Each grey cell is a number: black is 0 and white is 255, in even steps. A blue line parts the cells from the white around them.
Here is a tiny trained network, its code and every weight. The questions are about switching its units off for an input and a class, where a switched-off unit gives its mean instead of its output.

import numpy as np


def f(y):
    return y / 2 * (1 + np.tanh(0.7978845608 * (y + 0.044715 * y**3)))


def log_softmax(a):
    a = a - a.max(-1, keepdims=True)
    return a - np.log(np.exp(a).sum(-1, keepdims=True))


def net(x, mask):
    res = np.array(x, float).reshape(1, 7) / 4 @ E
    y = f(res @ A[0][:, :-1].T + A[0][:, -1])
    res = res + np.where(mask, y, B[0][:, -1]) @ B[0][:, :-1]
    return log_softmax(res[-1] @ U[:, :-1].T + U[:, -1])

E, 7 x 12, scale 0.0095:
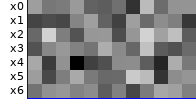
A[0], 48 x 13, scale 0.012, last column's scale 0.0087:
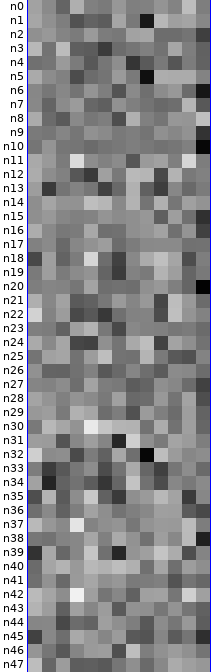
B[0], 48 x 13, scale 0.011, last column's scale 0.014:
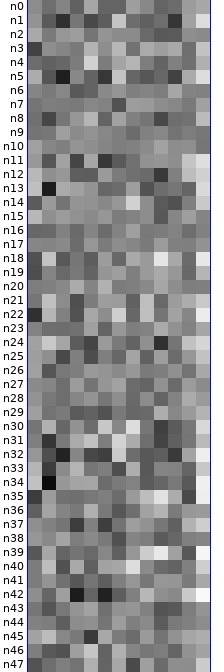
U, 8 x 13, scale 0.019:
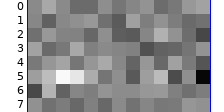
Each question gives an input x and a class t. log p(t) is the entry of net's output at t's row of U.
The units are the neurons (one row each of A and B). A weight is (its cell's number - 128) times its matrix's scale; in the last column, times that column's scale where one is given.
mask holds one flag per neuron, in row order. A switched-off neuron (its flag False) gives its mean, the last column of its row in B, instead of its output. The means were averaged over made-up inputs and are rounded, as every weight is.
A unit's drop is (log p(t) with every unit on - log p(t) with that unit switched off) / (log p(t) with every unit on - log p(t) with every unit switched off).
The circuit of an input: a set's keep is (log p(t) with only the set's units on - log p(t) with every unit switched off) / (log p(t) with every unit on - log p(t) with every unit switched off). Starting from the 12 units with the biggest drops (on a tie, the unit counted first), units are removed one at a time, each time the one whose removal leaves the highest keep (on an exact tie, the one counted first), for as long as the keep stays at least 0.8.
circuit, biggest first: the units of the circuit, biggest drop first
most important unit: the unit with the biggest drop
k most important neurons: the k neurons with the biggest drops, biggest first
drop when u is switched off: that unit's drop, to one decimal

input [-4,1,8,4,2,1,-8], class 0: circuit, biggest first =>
n24
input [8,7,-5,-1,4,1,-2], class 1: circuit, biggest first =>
n32; n5; n1
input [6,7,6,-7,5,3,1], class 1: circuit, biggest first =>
n34; n13
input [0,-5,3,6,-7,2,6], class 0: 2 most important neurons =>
n42; n11
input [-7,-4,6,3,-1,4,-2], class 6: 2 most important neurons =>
n42; n11
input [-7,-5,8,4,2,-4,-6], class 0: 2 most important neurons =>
n12; n24
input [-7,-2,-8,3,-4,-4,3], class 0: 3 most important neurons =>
n45; n34; n13
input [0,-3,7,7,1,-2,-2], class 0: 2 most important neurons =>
n24; n12
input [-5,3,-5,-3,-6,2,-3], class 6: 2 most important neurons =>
n34; n40
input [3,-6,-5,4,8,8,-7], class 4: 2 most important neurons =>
n22; n21
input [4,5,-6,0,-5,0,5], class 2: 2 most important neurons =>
n32; n5
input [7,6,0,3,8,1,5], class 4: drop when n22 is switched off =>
0.3
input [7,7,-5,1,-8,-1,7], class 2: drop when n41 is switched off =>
0.0
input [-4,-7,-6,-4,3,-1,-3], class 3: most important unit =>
n42
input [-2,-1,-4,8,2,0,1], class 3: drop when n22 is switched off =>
0.3
